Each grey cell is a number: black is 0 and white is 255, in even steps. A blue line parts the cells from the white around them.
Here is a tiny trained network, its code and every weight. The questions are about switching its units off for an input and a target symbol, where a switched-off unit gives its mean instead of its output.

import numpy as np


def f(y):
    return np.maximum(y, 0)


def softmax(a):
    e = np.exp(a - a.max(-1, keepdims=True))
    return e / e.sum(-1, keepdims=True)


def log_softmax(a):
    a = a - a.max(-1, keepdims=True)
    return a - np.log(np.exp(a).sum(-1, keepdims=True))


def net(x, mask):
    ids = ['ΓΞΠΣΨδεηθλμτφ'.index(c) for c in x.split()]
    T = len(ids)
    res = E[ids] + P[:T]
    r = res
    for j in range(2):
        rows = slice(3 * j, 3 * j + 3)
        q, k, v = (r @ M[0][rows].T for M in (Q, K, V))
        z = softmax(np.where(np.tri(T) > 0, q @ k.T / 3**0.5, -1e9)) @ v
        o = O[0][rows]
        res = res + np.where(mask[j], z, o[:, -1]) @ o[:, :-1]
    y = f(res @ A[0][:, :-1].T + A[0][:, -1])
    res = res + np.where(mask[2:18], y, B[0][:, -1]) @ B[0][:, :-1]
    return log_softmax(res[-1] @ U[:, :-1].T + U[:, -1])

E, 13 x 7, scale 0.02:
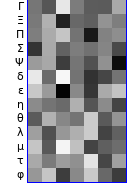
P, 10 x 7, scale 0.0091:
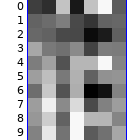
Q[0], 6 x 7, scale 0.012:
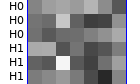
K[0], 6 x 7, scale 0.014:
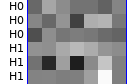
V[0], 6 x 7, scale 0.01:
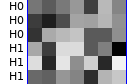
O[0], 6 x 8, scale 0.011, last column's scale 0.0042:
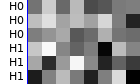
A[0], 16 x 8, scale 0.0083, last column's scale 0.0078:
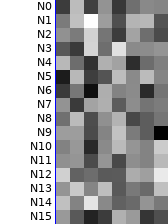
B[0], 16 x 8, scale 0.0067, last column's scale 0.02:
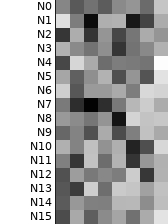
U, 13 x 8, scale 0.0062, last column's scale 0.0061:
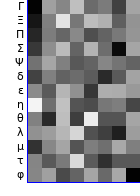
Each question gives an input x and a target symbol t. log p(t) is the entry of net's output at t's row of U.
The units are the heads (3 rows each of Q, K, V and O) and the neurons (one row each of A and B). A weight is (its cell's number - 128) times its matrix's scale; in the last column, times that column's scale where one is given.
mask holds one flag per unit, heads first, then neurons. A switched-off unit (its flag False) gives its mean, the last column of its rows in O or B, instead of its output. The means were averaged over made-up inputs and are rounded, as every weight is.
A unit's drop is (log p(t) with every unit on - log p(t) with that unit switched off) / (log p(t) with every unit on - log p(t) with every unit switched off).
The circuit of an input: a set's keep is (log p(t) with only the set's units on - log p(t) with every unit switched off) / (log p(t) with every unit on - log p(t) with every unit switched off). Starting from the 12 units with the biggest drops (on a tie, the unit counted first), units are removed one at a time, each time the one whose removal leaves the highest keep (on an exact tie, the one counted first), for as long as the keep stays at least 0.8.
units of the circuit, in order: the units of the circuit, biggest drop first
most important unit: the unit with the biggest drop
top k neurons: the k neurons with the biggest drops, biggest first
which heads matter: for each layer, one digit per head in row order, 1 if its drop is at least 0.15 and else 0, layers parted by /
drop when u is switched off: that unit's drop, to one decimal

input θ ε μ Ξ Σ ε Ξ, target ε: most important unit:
N5
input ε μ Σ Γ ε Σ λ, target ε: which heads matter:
01
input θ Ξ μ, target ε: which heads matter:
11
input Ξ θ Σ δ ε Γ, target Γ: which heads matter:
01
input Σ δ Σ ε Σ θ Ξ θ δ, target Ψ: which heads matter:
01
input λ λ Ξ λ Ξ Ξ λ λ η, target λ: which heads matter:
01
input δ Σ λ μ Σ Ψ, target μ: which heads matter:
01
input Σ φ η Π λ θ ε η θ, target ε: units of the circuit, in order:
(N5, H1, N4)
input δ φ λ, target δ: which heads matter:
10
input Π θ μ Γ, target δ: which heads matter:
01
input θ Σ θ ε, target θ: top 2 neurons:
(N11, N8)
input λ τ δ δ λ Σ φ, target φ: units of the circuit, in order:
(H1, N15)
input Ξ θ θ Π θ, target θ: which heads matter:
11
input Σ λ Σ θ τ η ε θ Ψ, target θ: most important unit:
N6
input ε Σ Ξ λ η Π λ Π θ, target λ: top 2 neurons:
(N7, N15)
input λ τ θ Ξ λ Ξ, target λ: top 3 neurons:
(N4, N7, N10)
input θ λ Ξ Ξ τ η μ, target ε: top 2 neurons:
(N7, N10)
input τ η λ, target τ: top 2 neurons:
(N7, N3)
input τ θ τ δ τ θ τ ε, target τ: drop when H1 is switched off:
1.0
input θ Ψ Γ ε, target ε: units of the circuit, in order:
(H1)
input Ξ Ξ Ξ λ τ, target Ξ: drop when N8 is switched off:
0.2
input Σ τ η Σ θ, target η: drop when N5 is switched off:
0.3
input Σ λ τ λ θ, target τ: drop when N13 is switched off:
0.0
